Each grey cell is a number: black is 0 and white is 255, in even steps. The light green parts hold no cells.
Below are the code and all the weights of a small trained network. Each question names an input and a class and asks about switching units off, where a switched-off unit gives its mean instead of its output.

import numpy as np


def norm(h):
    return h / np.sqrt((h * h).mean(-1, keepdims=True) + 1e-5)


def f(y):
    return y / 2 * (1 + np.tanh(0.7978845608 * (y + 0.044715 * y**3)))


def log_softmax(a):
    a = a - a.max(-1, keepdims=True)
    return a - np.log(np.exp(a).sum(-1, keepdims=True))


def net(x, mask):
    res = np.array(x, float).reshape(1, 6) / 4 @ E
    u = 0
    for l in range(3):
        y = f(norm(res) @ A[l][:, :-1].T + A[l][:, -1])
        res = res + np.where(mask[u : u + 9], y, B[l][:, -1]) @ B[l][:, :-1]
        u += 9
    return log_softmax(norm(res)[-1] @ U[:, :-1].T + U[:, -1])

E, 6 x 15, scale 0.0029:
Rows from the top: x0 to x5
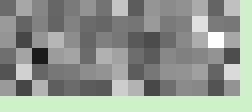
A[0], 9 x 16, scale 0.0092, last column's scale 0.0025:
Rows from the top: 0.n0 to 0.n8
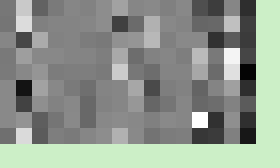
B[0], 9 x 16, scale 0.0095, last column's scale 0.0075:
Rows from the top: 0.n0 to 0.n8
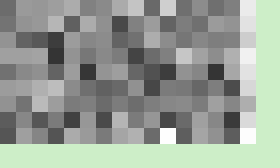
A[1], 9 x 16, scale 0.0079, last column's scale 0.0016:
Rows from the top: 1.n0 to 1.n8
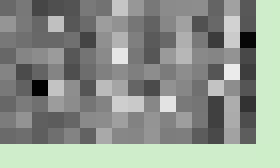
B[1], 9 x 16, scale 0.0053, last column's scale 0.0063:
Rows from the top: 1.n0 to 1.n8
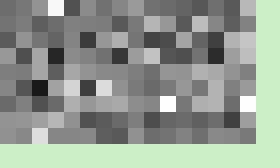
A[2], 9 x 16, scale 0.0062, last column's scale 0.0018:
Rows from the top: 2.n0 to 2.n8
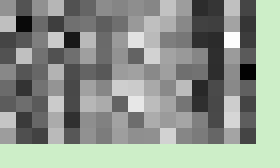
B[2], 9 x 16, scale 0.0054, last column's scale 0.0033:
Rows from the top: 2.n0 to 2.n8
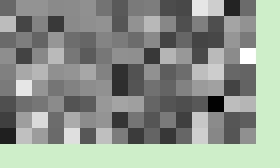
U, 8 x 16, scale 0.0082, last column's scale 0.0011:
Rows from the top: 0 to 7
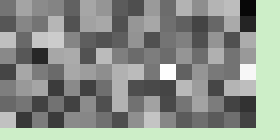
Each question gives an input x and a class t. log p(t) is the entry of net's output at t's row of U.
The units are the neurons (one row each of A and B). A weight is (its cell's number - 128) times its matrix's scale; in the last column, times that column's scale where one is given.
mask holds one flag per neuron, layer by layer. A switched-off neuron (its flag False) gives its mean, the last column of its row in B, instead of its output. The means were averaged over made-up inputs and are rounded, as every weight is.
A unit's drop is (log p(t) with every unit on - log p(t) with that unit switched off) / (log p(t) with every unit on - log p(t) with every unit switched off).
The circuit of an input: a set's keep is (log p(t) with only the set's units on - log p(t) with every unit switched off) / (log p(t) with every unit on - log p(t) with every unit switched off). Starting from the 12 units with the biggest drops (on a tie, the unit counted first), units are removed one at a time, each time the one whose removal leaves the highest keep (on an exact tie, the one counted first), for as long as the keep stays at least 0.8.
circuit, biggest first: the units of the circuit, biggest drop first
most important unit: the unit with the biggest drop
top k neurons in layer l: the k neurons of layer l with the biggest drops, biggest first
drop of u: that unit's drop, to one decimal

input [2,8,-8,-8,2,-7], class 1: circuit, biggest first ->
[0.n1 0.n8]
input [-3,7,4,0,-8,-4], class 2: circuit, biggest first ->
[0.n8]
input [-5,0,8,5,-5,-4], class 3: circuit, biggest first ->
[1.n5 0.n8]
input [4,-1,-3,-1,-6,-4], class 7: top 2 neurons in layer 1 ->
[1.n0 1.n6]
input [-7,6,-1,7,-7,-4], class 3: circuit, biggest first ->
[0.n8 0.n5]
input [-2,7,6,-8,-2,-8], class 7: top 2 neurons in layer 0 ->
[0.n5 0.n0]
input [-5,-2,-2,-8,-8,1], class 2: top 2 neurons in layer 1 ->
[1.n3 1.n6]
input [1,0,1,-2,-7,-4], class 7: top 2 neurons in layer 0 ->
[0.n0 0.n8]
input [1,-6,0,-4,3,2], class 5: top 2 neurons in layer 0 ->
[0.n4 0.n3]
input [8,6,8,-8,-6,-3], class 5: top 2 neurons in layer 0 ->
[0.n1 0.n8]
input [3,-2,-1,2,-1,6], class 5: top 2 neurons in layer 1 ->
[1.n2 1.n3]
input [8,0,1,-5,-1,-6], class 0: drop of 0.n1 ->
0.6
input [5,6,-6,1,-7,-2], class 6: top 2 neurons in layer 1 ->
[1.n3 1.n0]
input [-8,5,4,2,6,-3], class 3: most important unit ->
0.n8
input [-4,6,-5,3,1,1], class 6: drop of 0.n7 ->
0.9
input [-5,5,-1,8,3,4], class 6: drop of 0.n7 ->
0.5
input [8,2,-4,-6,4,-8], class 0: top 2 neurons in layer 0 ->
[0.n1 0.n3]
